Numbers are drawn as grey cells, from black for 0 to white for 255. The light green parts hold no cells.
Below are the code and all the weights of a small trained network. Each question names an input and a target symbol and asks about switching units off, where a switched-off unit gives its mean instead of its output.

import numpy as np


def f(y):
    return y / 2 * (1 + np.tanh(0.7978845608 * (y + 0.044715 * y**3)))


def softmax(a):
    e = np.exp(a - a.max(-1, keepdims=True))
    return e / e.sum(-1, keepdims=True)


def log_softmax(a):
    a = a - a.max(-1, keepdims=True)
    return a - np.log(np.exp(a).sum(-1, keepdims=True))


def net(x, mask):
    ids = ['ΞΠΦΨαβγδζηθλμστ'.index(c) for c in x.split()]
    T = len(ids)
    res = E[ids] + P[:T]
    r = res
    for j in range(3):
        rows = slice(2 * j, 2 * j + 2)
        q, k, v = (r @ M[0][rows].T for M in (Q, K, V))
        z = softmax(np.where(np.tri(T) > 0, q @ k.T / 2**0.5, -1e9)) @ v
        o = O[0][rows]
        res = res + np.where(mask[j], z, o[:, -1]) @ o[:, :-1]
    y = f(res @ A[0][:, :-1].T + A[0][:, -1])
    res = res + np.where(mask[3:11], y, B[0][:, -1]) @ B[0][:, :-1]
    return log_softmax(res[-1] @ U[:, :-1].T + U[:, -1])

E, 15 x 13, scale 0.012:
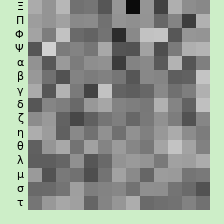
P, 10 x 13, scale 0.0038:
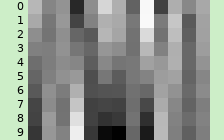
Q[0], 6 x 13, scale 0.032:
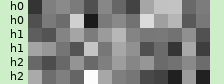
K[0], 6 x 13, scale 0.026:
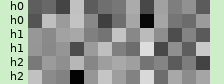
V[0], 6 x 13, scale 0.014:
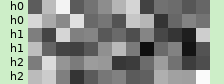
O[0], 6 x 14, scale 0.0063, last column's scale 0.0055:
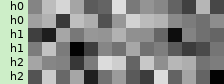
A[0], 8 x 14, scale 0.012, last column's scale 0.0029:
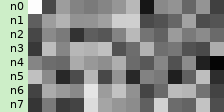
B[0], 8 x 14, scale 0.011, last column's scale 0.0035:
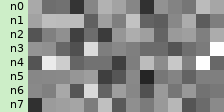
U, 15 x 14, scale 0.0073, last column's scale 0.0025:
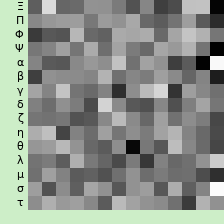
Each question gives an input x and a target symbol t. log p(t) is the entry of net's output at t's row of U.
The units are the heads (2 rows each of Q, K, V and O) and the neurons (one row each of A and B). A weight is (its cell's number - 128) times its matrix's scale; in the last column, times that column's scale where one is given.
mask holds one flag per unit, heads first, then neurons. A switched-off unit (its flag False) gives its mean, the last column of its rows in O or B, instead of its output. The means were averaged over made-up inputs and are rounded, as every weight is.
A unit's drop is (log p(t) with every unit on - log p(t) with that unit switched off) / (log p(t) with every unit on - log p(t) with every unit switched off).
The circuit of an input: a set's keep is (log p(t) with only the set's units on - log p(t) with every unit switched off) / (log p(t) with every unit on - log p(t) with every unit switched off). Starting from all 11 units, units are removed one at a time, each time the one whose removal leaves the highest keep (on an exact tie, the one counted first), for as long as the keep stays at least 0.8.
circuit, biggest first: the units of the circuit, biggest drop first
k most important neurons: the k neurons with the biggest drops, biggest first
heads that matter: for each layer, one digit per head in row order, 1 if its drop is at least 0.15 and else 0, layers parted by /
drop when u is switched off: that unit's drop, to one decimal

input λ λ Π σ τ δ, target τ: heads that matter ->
100
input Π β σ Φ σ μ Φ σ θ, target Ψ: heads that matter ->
000
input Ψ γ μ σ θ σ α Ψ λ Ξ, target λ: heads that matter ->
001
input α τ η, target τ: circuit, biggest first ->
[h0]
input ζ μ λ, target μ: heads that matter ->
011
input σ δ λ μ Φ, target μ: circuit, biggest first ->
[h1, n2, h2]
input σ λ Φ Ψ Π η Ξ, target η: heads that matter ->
111
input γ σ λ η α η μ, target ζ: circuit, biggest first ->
[h1, n0, n2]
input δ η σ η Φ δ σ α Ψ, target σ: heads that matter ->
001
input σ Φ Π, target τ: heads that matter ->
100
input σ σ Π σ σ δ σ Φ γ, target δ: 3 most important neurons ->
[n0, n2, n3]
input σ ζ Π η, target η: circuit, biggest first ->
[h1, h0]
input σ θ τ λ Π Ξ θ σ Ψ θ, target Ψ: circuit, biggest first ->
[n6, h1]
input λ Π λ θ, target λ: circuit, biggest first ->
[h2]
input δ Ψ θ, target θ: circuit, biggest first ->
[h0, h1]
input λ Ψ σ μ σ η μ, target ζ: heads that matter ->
010
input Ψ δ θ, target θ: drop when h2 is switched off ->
0.2
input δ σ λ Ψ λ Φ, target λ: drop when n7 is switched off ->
0.0
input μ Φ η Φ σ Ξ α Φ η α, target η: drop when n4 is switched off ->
0.0
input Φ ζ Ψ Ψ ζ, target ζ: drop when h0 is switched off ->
0.2
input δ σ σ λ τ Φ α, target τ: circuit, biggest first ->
[h0]
